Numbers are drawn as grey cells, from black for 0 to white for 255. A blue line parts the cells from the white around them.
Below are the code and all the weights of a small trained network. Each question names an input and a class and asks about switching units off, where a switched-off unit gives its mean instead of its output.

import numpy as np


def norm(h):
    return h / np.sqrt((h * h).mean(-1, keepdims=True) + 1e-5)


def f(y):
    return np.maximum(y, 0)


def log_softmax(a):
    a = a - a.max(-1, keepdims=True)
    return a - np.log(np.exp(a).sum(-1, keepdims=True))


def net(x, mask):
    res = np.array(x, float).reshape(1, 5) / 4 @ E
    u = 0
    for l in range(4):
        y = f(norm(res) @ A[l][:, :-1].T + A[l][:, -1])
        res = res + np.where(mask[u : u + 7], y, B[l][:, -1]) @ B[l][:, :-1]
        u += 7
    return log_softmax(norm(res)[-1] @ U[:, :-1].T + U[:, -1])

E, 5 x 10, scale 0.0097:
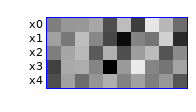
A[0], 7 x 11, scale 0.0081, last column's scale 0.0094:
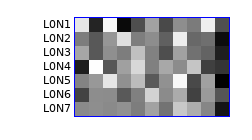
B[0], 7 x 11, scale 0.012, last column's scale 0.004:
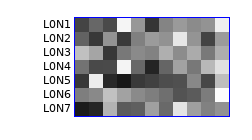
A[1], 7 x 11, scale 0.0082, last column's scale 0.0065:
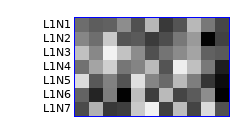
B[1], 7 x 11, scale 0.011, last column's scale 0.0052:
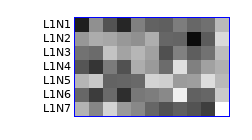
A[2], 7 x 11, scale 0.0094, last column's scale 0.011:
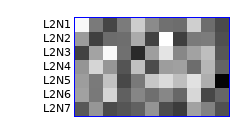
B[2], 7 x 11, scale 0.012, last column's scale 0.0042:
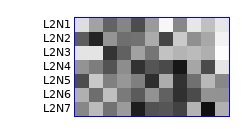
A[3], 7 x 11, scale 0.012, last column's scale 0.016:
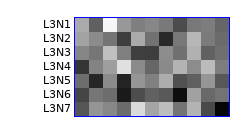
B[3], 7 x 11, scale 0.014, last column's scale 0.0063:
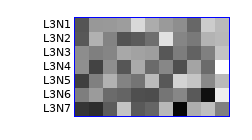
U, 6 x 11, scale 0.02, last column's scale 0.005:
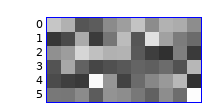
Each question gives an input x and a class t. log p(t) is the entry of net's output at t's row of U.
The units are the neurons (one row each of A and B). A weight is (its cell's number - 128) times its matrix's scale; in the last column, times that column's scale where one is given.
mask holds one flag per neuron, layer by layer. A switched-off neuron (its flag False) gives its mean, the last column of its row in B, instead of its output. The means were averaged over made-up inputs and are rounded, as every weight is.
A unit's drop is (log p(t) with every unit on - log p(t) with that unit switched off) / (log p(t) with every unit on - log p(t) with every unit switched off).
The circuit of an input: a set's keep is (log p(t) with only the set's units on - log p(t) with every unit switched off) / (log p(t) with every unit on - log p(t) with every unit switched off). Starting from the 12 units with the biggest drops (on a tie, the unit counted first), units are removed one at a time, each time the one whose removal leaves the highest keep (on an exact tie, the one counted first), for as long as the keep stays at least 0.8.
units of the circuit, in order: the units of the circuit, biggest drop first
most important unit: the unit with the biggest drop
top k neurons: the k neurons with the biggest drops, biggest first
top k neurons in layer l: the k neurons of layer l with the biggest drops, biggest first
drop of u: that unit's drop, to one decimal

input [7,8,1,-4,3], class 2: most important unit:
L1N2
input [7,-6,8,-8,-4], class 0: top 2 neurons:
[L0N3; L1N5]
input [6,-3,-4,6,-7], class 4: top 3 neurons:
[L0N1; L1N5; L2N1]
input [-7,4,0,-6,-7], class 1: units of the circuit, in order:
[L1N6; L3N5]
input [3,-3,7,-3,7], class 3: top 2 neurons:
[L0N5; L0N1]
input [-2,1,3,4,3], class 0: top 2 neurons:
[L2N3; L0N1]
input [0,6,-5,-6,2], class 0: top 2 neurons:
[L1N5; L0N6]
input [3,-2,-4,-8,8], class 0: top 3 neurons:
[L2N1; L0N1; L0N3]
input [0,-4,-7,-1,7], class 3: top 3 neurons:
[L1N1; L0N1; L2N7]
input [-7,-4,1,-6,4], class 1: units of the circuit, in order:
[L1N6; L3N5]
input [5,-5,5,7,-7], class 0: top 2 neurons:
[L2N3; L0N4]
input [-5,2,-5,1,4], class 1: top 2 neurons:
[L2N2; L0N5]
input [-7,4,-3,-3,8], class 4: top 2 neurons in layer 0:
[L0N4; L0N2]
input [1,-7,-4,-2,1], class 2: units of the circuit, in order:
[L1N7]
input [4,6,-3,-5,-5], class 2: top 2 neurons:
[L1N3; L0N4]
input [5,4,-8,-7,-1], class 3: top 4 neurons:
[L1N1; L2N7; L2N3; L3N6]
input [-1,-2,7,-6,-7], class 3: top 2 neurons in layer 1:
[L1N3; L1N4]
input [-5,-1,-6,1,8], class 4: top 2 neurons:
[L0N4; L0N5]
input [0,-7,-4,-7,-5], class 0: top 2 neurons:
[L2N1; L0N3]
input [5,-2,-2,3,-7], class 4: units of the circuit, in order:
[L0N1]
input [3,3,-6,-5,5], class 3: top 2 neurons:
[L1N1; L0N1]
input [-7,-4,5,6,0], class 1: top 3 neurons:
[L1N6; L2N2; L3N5]
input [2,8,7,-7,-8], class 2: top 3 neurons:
[L1N3; L1N2; L0N4]
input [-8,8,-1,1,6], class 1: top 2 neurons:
[L2N2; L1N6]
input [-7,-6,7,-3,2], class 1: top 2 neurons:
[L1N6; L3N5]
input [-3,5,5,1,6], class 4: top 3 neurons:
[L0N4; L1N7; L0N6]
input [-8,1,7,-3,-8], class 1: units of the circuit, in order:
[L3N5]
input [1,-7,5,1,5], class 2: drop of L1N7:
0.1
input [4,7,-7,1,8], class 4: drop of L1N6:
-0.1
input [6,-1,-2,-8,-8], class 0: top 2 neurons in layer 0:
[L0N3; L0N4]
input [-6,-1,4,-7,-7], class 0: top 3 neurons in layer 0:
[L0N3; L0N4; L0N6]
